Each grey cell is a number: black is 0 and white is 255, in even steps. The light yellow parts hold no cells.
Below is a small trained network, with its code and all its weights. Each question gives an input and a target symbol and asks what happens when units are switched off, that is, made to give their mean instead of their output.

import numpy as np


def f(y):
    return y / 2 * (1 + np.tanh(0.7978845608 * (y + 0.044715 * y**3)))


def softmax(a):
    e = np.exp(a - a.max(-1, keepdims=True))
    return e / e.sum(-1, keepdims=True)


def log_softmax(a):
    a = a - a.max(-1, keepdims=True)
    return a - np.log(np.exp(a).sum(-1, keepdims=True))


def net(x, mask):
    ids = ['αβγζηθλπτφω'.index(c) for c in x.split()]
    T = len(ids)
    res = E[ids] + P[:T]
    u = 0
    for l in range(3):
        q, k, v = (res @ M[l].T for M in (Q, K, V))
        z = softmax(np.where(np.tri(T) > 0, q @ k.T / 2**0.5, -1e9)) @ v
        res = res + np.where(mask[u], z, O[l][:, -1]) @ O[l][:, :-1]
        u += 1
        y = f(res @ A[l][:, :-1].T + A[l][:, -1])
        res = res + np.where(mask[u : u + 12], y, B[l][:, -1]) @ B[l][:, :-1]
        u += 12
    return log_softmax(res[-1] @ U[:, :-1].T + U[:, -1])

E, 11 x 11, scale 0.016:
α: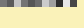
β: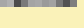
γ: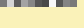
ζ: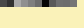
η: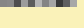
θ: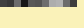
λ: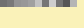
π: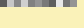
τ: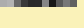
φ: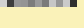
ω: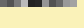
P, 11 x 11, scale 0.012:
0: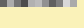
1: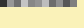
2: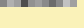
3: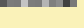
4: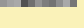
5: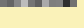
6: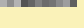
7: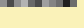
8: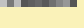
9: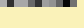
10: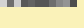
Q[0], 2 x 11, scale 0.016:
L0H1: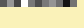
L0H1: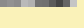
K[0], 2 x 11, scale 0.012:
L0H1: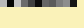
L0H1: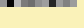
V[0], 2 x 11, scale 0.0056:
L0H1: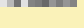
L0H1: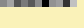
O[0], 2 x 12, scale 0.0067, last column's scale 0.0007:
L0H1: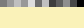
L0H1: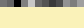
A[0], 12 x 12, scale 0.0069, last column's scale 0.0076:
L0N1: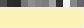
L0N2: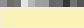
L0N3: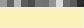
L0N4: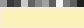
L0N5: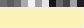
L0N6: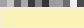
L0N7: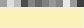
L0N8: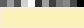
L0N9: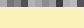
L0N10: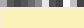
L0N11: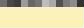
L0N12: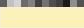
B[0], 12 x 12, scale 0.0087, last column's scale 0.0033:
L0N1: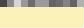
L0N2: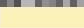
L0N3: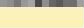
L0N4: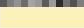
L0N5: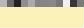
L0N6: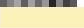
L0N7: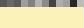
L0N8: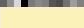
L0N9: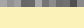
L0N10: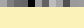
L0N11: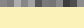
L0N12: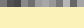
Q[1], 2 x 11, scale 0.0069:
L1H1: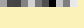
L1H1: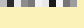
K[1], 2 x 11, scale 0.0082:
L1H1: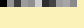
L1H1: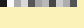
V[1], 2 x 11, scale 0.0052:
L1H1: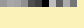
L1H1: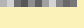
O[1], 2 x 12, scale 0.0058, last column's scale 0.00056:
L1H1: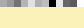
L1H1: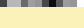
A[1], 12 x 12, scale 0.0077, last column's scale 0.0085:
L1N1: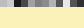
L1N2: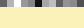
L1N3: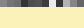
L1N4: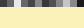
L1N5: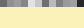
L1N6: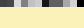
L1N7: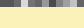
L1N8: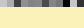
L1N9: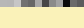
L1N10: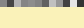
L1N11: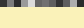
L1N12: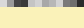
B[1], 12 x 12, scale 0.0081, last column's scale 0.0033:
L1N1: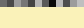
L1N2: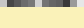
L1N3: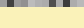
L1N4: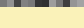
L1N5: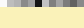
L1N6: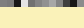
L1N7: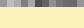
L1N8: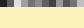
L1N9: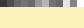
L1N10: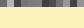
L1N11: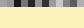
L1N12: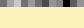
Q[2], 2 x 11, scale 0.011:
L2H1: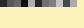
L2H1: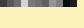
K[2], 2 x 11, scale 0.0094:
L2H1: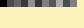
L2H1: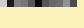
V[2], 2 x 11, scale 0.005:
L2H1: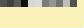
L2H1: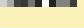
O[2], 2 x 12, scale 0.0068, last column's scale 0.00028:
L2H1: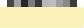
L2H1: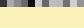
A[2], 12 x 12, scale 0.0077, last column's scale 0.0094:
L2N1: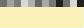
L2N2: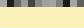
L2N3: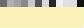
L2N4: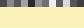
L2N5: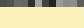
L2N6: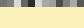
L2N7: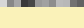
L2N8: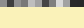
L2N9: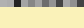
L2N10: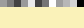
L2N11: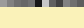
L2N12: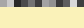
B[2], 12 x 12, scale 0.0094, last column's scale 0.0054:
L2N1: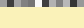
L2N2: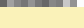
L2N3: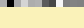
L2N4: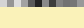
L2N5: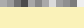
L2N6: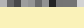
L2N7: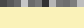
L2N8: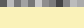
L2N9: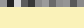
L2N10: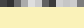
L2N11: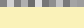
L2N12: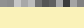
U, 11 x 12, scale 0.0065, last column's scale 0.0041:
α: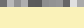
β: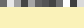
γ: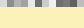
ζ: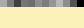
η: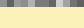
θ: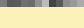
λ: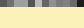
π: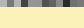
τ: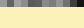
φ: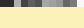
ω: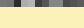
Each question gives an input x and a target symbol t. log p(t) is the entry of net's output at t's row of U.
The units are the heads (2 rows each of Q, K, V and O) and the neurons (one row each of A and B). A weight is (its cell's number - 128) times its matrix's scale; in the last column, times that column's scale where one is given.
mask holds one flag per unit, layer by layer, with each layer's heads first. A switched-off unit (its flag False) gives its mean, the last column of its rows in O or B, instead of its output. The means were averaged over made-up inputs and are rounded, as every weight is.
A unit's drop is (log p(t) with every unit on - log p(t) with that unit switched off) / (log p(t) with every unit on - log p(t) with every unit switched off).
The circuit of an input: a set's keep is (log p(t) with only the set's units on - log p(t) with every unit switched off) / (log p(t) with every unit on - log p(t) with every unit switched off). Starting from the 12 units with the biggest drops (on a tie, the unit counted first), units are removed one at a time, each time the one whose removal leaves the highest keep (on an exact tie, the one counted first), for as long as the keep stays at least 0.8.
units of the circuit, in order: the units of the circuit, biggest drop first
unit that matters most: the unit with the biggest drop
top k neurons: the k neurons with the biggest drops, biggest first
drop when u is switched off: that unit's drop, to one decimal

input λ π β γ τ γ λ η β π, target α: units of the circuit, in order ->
(L2H1)
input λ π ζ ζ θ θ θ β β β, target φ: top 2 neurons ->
(L1N8 L1N9)
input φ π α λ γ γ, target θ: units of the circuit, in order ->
(L0H1 L1N2 L1N9 L2N6)
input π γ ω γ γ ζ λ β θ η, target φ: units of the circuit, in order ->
(L0H1 L1N8 L0N11 L1N9)
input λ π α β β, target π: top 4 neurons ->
(L1N12 L0N1 L1N1 L2N2)
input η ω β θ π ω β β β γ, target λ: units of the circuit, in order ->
(L2H1 L2N1)
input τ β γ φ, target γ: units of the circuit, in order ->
(L2H1 L0N4 L1N1)
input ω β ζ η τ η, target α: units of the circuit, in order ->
(L2H1 L2N4)
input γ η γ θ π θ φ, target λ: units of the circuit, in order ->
(L2N8 L2N7)
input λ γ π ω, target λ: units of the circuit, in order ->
(L2N1 L2H1)
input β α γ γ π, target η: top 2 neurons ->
(L2N3 L0N7)
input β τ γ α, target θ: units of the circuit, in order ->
(L2N6 L1N2 L0N1)
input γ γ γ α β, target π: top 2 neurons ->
(L1N12 L1N1)
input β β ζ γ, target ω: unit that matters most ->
L0H1
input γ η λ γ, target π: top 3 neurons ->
(L0N8 L1N2 L2N12)
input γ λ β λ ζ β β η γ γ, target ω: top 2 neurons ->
(L1N11 L1N8)
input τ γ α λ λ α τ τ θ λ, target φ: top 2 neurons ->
(L1N8 L0N6)
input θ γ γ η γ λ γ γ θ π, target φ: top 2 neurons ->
(L0N6 L1N9)
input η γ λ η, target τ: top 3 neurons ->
(L2N9 L1N11 L2N4)
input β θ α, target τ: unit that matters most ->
L2N4
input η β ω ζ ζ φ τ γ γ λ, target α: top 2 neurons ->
(L0N2 L2N4)
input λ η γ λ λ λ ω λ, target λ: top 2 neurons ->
(L2N1 L0N2)
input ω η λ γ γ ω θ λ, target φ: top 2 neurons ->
(L0N6 L1N8)
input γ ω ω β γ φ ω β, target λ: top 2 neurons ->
(L2N1 L1N9)
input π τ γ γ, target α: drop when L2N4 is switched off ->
0.2
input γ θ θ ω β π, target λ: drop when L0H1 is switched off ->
0.2
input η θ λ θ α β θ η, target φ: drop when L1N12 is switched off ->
0.0
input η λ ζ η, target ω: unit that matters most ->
L1N11
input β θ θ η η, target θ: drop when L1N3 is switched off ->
0.1
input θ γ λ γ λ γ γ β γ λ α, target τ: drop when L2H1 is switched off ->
0.2
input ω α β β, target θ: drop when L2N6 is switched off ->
0.4
